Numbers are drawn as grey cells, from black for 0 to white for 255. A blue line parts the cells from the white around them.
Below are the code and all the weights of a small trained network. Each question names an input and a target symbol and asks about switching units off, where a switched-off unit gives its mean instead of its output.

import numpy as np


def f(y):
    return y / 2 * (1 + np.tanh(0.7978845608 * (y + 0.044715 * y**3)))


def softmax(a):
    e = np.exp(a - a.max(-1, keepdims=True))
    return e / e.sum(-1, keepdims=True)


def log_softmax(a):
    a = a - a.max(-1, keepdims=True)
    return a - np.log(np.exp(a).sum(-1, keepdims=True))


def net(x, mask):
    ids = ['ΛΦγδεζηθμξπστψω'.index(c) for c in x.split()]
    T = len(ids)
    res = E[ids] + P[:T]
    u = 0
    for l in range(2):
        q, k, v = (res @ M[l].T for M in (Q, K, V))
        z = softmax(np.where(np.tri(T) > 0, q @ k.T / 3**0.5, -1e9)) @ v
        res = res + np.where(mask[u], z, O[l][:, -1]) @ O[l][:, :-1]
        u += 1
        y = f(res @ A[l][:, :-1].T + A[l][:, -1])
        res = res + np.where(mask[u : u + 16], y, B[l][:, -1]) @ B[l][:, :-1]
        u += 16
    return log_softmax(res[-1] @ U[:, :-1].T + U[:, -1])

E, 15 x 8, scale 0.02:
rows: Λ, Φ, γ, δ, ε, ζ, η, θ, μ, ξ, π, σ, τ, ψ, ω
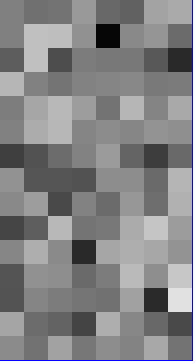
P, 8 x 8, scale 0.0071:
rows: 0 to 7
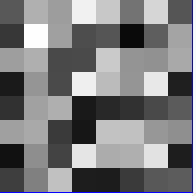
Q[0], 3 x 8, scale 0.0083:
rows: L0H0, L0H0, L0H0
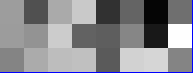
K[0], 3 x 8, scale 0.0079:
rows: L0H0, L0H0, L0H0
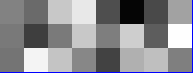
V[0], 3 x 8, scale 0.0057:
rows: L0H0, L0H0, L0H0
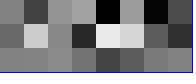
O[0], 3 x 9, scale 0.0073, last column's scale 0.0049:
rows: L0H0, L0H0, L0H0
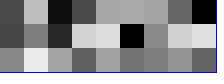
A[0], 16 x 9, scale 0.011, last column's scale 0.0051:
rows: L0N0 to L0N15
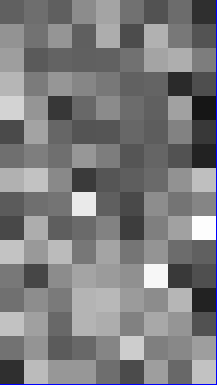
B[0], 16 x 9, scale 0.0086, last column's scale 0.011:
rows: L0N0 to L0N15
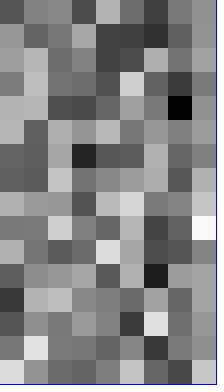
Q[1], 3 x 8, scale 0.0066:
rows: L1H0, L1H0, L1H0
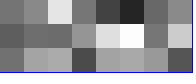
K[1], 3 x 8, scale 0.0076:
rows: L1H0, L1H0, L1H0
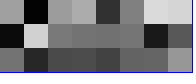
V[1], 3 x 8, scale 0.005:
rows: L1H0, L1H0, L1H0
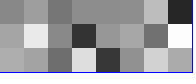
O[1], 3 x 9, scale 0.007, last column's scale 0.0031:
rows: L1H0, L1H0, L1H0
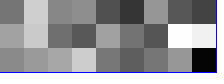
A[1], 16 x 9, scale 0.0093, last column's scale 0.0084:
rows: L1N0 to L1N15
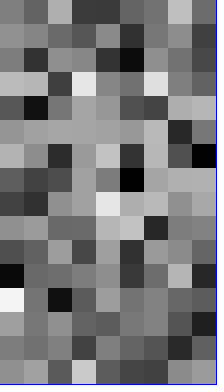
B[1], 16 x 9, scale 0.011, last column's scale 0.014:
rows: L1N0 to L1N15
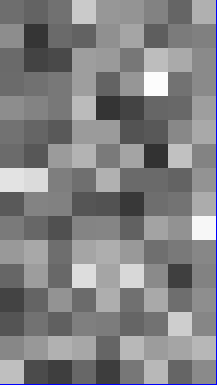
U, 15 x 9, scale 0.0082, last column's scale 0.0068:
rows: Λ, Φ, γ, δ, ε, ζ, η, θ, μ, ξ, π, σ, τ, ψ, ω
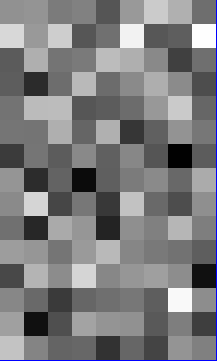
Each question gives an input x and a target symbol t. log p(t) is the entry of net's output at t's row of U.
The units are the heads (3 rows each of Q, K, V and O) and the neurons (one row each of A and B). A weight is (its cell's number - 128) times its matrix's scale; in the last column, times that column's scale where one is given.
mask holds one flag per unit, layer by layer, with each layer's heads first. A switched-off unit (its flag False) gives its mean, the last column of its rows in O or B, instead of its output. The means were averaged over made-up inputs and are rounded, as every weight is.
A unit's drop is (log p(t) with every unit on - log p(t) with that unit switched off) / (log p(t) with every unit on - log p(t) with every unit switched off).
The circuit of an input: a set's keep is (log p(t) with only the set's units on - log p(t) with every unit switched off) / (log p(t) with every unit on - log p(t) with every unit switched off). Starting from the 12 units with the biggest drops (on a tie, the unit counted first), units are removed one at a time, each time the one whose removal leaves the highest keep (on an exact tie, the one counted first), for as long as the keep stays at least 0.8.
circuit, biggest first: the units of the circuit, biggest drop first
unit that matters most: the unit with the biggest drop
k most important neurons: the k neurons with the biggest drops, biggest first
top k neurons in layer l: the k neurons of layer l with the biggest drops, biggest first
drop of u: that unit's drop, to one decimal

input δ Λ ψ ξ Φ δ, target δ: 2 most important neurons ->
L1N3; L0N4
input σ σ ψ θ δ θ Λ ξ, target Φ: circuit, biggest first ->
L1N9
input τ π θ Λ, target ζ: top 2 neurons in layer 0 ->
L0N8; L0N12
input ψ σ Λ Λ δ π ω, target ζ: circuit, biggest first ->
L0H0; L1N8
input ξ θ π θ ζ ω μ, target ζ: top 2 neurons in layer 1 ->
L1N8; L1N5
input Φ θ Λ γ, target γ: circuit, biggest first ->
L0N8; L0H0
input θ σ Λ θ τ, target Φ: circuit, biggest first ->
L0H0; L0N9
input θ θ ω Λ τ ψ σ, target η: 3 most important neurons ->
L0N5; L0N0; L0N12
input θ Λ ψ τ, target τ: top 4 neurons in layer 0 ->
L0N14; L0N7; L0N13; L0N2
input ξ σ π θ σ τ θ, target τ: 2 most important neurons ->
L0N8; L0N14
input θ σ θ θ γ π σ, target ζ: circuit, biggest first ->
L0H0; L0N8; L1N8
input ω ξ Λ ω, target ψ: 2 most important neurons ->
L0N11; L1N9
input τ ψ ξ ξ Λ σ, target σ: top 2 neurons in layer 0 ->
L0N15; L0N8
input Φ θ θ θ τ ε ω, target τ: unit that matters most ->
L1N9
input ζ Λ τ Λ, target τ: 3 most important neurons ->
L0N8; L1N9; L0N11
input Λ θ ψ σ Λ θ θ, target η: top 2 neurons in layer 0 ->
L0N0; L0N15
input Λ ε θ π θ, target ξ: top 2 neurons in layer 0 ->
L0N13; L0N7
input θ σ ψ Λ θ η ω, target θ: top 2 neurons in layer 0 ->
L0N8; L0N0
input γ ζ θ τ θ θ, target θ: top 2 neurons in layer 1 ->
L1N12; L1N1
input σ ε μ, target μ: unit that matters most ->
L0N4
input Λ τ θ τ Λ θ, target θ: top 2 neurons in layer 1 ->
L1N12; L1N15
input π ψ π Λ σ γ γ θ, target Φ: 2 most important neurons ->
L1N9; L0N7
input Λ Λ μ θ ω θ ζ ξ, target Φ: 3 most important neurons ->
L0N15; L1N9; L0N13
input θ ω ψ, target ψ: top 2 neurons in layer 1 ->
L1N6; L1N1
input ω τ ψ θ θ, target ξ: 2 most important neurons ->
L0N8; L0N15
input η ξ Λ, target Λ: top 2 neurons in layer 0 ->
L0N9; L0N2
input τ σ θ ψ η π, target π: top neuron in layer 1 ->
L1N7
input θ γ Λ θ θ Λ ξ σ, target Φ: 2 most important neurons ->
L1N9; L1N5
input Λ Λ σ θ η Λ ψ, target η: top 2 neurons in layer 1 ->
L1N8; L1N4
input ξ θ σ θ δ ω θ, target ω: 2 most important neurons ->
L0N15; L1N4
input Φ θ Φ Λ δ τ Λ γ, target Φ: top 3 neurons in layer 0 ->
L0N9; L0N6; L0N5
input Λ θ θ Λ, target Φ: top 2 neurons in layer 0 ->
L0N11; L0N8
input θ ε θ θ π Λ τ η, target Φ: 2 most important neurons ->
L1N14; L0N15
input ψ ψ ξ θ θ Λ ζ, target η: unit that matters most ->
L1H0
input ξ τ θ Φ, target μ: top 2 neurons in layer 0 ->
L0N15; L0N14
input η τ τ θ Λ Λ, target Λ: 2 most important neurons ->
L0N2; L1N3
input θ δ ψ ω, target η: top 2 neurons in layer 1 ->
L1N8; L1N5
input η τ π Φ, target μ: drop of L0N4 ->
0.0
